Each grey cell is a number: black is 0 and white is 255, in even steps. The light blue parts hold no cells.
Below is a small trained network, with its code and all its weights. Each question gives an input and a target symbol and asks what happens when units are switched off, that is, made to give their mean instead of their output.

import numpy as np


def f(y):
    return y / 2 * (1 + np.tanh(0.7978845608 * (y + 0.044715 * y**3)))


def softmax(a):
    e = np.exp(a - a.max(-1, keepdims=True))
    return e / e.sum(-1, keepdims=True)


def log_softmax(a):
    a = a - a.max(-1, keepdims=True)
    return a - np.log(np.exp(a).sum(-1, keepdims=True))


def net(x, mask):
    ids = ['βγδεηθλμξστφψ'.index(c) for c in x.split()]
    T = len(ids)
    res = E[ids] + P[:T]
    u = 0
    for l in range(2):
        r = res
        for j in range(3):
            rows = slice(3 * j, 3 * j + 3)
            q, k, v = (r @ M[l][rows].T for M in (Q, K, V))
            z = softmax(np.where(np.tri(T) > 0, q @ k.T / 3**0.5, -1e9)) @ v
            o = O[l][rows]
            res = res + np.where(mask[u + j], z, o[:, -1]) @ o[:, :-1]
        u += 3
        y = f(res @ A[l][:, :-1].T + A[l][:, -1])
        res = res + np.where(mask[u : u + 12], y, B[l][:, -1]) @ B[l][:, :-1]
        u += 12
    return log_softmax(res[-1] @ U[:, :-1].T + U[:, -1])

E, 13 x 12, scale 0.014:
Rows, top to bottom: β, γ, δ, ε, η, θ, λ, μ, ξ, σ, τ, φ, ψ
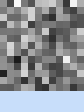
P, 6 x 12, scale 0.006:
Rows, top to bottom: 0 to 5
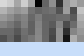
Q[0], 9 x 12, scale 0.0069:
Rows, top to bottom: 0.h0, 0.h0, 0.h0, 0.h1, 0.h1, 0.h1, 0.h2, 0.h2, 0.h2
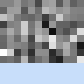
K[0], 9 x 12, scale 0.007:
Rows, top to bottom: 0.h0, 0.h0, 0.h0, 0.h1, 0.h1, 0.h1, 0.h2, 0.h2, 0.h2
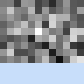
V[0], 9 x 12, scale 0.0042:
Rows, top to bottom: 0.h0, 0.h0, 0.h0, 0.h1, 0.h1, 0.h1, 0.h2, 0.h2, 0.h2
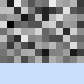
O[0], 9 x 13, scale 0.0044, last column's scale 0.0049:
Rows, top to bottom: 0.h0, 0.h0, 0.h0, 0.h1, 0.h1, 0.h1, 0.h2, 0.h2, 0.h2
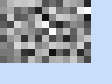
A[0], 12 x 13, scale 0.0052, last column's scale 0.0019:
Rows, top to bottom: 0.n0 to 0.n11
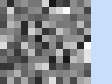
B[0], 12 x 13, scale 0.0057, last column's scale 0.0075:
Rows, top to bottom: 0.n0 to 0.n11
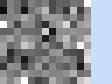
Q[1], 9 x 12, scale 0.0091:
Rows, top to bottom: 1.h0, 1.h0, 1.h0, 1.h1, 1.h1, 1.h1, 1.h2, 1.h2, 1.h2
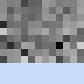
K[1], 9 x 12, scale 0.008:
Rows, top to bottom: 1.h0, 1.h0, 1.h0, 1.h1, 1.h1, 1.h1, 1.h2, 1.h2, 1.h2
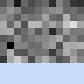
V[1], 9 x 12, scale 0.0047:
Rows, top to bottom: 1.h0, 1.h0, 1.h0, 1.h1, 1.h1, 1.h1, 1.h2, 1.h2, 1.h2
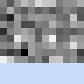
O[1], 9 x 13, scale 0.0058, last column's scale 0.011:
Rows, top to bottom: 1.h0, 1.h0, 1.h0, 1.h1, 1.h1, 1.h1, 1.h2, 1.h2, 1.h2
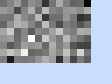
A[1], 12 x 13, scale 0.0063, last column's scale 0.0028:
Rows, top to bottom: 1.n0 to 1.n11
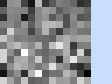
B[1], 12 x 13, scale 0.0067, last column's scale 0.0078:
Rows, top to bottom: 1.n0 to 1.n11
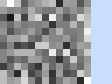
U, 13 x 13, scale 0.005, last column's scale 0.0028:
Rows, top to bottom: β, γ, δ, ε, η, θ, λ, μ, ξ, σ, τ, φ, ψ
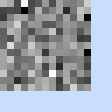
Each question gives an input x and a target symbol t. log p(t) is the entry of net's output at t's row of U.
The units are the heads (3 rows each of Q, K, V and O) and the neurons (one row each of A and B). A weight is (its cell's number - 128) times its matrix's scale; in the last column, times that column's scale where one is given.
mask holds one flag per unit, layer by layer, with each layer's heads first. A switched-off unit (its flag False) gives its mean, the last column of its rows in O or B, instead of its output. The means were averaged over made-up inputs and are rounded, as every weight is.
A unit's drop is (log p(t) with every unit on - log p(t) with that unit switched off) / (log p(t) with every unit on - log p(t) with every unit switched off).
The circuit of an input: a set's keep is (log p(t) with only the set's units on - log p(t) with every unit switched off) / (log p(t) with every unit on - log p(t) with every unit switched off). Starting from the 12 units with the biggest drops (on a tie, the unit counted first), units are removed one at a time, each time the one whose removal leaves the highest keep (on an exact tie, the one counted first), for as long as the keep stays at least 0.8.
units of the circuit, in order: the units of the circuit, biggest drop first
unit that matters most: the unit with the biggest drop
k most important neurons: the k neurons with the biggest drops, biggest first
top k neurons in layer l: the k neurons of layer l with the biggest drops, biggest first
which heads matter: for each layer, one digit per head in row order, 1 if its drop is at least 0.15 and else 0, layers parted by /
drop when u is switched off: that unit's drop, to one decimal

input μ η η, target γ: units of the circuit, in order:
[0.h0 0.n0 1.n11]
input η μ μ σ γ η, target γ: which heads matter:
100 / 010
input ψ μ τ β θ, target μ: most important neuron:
[0.n6]
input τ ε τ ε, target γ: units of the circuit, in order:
[1.h2 1.n2 1.n11]
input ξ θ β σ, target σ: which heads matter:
110 / 000
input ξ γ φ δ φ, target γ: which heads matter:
010 / 010
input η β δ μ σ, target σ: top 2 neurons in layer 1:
[1.n0 1.n8]
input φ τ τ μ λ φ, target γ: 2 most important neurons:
[1.n2 1.n11]
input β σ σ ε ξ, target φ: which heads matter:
011 / 011
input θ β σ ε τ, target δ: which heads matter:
011 / 110
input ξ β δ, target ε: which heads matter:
110 / 100
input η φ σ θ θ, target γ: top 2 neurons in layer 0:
[0.n3 0.n11]
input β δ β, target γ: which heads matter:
101 / 101
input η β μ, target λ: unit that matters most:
0.n1
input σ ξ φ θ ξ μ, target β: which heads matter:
010 / 001
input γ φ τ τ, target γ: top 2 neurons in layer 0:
[0.n9 0.n6]
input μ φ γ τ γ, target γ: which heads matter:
101 / 000
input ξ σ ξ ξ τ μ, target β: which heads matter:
000 / 001
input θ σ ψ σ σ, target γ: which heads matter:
000 / 000
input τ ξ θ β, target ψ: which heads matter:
011 / 000
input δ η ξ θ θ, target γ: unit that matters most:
0.n3
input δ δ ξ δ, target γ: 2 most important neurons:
[1.n2 1.n11]
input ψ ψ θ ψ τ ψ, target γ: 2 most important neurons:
[1.n2 1.n11]
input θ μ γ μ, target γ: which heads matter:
100 / 010
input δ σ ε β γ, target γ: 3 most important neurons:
[1.n6 0.n0 1.n11]
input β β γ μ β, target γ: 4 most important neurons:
[1.n6 1.n10 1.n11 1.n7]
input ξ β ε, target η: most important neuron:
[1.n0]
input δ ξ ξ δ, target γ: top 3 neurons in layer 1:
[1.n2 1.n11 1.n7]
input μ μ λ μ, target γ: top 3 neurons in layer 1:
[1.n2 1.n11 1.n7]
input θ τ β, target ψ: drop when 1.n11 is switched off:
0.1
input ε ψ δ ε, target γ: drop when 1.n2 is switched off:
0.2
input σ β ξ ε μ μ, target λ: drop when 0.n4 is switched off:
0.1
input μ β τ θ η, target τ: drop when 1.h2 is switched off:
0.1
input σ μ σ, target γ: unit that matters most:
1.h2
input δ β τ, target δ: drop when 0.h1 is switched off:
0.2
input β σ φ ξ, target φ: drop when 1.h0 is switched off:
0.0
